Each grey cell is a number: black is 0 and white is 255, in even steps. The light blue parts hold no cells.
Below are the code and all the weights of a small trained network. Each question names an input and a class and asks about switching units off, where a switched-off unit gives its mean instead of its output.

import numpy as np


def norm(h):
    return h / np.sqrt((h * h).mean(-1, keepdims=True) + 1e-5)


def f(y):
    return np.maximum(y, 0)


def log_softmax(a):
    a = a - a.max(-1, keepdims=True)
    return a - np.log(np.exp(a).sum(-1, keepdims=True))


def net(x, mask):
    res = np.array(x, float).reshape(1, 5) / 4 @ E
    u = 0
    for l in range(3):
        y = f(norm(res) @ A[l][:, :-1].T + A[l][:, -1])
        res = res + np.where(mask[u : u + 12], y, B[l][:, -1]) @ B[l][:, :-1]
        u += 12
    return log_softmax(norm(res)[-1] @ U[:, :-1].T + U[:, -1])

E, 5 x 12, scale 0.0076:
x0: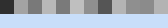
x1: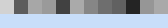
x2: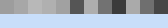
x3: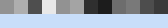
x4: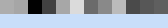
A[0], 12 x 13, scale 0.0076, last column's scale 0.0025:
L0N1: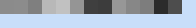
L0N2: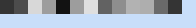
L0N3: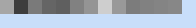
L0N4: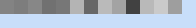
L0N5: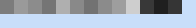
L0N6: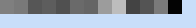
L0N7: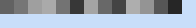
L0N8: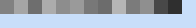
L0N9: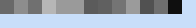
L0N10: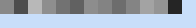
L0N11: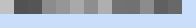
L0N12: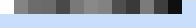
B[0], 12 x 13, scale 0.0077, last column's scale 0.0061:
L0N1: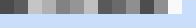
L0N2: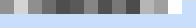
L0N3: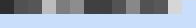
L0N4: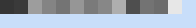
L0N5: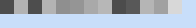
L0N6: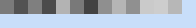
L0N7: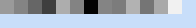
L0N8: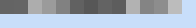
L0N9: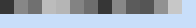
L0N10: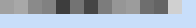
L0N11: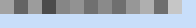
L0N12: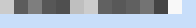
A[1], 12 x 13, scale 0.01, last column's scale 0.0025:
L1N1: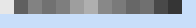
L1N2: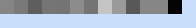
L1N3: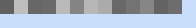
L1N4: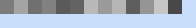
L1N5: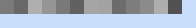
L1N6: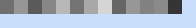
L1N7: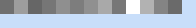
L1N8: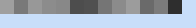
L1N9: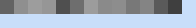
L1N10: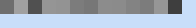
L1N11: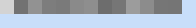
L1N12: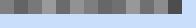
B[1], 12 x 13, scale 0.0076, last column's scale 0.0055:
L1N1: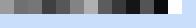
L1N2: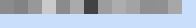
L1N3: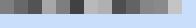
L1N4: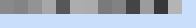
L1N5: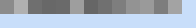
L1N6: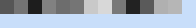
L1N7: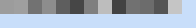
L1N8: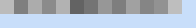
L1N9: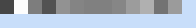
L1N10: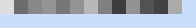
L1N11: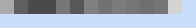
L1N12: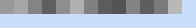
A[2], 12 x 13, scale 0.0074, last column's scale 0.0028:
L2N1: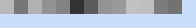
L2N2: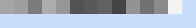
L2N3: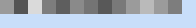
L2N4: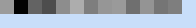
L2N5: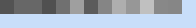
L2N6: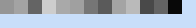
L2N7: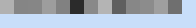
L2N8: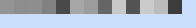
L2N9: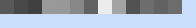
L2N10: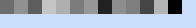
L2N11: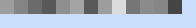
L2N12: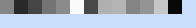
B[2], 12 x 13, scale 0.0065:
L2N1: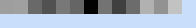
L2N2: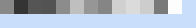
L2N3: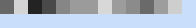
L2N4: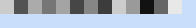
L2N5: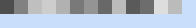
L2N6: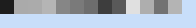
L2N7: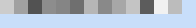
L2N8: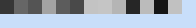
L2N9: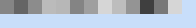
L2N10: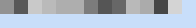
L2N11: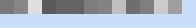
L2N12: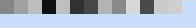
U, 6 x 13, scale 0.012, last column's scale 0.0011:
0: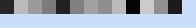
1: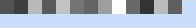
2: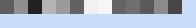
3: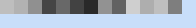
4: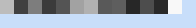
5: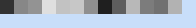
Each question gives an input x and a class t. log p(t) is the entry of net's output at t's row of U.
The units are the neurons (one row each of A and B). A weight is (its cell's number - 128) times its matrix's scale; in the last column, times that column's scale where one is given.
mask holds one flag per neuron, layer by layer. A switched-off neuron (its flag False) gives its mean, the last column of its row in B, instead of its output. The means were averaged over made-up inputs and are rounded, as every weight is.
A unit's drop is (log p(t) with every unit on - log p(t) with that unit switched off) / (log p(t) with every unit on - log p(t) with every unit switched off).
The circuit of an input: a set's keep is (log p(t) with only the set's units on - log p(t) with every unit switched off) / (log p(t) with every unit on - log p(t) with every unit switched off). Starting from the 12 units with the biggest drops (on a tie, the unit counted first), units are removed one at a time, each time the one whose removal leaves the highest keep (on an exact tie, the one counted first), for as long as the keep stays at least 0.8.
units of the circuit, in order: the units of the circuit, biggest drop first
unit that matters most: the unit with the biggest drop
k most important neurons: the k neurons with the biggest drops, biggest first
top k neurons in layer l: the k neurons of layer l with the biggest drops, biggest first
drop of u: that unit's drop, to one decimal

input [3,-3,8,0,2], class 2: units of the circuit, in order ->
L0N5
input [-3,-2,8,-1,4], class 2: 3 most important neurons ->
L0N5; L1N3; L1N6
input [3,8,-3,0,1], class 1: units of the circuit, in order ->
L0N4; L2N12
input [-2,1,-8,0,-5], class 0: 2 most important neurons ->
L0N2; L0N7
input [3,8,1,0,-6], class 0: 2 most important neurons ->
L0N2; L2N8
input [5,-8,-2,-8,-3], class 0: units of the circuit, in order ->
L0N2; L1N4
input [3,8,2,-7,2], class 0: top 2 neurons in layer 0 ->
L0N4; L0N2
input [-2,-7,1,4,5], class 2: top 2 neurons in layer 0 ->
L0N5; L0N3
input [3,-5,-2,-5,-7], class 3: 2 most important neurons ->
L0N7; L1N7
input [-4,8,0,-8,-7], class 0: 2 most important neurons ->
L0N2; L2N8
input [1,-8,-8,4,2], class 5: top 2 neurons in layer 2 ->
L2N10; L2N6
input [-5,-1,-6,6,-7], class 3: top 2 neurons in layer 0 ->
L0N3; L0N7
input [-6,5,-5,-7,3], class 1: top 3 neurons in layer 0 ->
L0N6; L0N4; L0N3
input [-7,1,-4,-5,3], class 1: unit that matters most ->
L0N6
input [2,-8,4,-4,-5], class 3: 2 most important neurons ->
L0N7; L0N2
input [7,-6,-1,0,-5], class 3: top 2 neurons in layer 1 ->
L1N7; L1N1
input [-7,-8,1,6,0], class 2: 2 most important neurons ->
L0N5; L1N6
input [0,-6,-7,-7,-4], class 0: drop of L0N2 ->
0.3
